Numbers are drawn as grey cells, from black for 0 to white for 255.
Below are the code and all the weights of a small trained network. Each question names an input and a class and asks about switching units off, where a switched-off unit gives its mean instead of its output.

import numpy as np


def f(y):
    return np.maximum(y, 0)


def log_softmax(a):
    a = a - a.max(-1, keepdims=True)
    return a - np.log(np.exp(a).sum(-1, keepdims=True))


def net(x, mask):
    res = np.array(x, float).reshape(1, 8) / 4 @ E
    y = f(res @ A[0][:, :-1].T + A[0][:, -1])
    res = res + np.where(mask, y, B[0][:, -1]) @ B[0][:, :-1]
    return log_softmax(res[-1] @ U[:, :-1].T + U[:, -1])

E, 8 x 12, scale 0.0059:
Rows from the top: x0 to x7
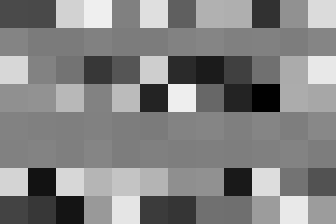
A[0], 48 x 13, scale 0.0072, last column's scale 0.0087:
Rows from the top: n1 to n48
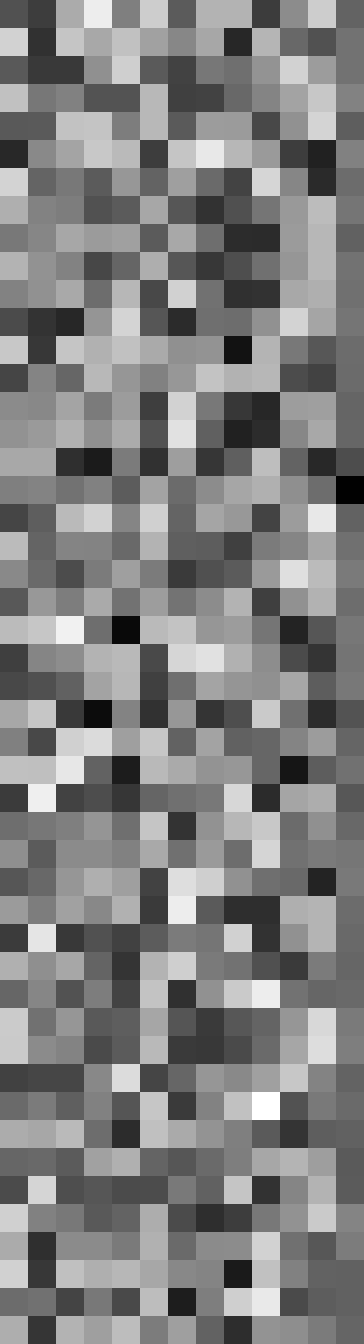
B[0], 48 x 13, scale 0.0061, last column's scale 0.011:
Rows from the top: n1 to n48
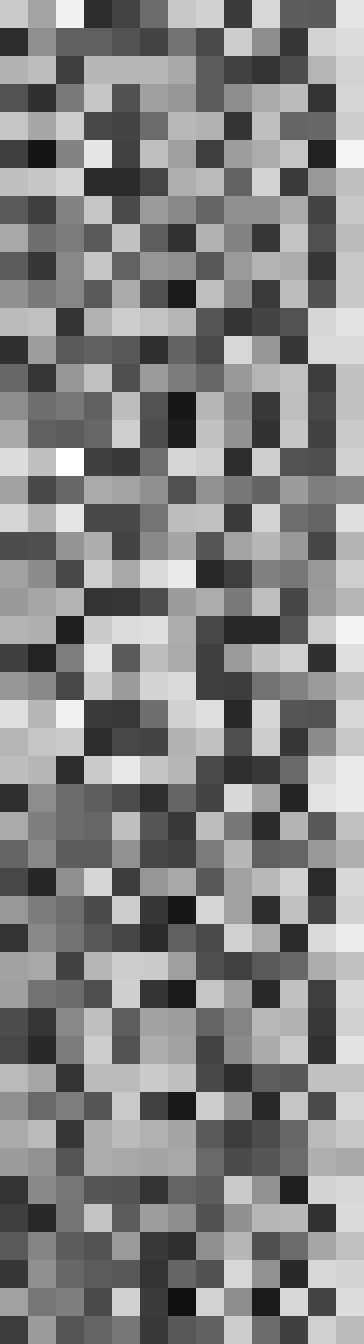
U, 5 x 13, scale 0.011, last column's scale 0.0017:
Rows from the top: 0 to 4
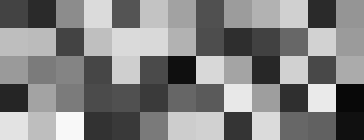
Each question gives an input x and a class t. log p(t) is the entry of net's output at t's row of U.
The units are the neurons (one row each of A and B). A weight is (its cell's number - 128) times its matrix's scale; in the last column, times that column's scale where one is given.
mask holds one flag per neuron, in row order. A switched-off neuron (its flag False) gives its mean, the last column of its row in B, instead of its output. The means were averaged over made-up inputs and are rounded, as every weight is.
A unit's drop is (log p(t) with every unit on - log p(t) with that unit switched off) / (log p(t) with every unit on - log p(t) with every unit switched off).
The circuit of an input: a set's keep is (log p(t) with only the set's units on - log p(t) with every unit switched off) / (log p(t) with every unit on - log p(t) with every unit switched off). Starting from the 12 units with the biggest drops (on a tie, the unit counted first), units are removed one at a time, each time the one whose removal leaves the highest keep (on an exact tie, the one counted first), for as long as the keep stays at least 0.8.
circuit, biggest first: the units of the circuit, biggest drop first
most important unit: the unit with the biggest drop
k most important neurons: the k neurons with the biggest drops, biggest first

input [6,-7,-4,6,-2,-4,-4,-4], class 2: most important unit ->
n16
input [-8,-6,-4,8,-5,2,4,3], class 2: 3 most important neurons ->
[n33; n16; n15]
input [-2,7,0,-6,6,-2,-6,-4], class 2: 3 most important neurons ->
[n47; n36; n40]
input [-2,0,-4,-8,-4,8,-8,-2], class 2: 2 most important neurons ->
[n47; n36]
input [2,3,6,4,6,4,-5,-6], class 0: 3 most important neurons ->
[n38; n37; n44]
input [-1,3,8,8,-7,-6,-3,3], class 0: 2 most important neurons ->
[n38; n44]
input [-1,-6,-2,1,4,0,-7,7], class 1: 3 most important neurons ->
[n12; n39; n3]
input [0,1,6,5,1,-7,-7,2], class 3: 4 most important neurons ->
[n29; n34; n43; n6]
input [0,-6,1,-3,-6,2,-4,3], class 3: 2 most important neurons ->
[n23; n28]
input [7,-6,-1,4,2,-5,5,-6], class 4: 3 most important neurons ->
[n27; n1; n19]
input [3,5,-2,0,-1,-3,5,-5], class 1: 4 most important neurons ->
[n23; n28; n34; n29]
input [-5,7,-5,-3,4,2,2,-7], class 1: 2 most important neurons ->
[n23; n28]
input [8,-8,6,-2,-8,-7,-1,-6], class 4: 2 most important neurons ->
[n1; n19]
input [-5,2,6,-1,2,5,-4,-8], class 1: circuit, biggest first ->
[n23]
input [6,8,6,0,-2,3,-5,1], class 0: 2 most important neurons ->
[n38; n26]
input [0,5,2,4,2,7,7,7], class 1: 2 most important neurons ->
[n12; n3]
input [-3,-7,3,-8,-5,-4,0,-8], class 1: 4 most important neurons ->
[n23; n28; n41; n35]
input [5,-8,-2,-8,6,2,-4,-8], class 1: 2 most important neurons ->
[n23; n28]
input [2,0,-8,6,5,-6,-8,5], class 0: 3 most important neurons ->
[n6; n24; n32]
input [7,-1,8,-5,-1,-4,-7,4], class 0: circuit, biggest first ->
[n38]
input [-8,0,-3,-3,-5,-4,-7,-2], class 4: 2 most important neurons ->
[n26; n17]
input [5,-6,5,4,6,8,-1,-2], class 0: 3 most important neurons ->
[n38; n26; n17]
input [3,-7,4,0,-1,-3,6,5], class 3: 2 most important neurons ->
[n46; n13]
